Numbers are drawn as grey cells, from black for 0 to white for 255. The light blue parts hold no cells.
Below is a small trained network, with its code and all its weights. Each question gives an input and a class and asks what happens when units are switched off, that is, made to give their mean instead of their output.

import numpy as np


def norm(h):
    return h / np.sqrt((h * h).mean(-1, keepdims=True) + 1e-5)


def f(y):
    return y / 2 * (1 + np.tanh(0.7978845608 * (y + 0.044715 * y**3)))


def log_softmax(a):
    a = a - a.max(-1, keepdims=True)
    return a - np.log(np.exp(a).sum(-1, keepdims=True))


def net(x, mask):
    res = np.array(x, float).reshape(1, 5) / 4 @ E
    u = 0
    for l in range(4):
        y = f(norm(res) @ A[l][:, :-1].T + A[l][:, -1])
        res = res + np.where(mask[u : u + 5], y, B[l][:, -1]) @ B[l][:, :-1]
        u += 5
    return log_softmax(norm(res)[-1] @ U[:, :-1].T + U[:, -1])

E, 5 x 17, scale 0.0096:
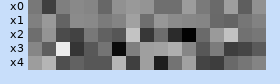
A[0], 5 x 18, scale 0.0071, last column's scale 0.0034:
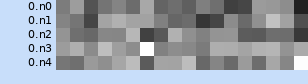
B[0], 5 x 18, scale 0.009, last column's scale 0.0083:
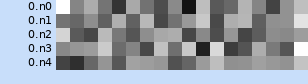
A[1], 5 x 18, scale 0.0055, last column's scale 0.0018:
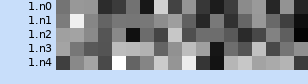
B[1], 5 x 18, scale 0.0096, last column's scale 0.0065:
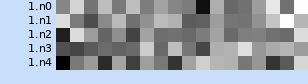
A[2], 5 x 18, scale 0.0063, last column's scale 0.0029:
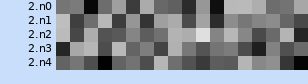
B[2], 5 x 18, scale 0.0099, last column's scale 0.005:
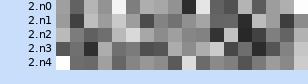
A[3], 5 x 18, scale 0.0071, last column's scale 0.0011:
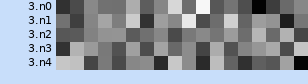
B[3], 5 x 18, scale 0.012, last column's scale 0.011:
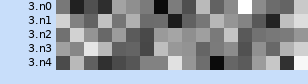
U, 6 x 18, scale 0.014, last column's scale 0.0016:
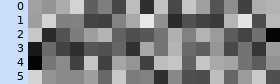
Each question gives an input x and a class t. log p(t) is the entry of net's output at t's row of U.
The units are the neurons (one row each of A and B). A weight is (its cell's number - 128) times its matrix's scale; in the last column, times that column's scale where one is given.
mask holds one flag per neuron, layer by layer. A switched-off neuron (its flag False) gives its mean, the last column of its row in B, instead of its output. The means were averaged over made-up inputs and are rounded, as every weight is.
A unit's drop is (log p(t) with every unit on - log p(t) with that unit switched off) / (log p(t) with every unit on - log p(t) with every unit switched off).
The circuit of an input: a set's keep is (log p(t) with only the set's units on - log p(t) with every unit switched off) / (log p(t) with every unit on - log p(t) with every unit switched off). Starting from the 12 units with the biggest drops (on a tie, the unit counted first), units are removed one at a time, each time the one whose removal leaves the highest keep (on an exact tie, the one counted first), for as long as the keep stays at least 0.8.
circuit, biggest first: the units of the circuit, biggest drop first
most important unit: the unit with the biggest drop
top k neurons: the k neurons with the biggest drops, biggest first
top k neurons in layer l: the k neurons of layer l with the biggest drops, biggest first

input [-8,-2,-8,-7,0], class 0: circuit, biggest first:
0.n3
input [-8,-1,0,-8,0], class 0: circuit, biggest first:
0.n3; 3.n4
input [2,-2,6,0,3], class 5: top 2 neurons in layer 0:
0.n3; 0.n1
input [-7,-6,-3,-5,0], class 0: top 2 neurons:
0.n3; 0.n1
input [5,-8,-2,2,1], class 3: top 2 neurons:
0.n3; 0.n4
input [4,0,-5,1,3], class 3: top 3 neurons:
1.n0; 2.n3; 3.n0
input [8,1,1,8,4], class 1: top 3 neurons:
0.n1; 1.n0; 1.n4
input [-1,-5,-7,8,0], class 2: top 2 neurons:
0.n4; 2.n2
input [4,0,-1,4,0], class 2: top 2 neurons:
0.n3; 0.n4
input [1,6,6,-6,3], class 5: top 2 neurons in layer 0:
0.n0; 0.n1
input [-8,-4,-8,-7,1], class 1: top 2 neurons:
3.n4; 1.n4
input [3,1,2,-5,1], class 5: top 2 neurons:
0.n1; 0.n0
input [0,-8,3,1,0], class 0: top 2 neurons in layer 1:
1.n0; 1.n4
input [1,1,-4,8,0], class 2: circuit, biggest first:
2.n2
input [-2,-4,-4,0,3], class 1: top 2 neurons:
0.n1; 0.n3
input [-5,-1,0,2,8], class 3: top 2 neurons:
0.n3; 1.n0
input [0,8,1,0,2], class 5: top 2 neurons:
0.n3; 0.n4
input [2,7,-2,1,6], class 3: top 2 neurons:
0.n3; 1.n0
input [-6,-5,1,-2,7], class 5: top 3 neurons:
1.n0; 0.n0; 2.n0
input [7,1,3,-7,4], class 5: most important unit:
0.n1
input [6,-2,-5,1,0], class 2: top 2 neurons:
1.n0; 1.n2
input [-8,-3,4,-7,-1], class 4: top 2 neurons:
0.n1; 1.n4
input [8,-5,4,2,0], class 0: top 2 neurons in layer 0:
0.n0; 0.n3
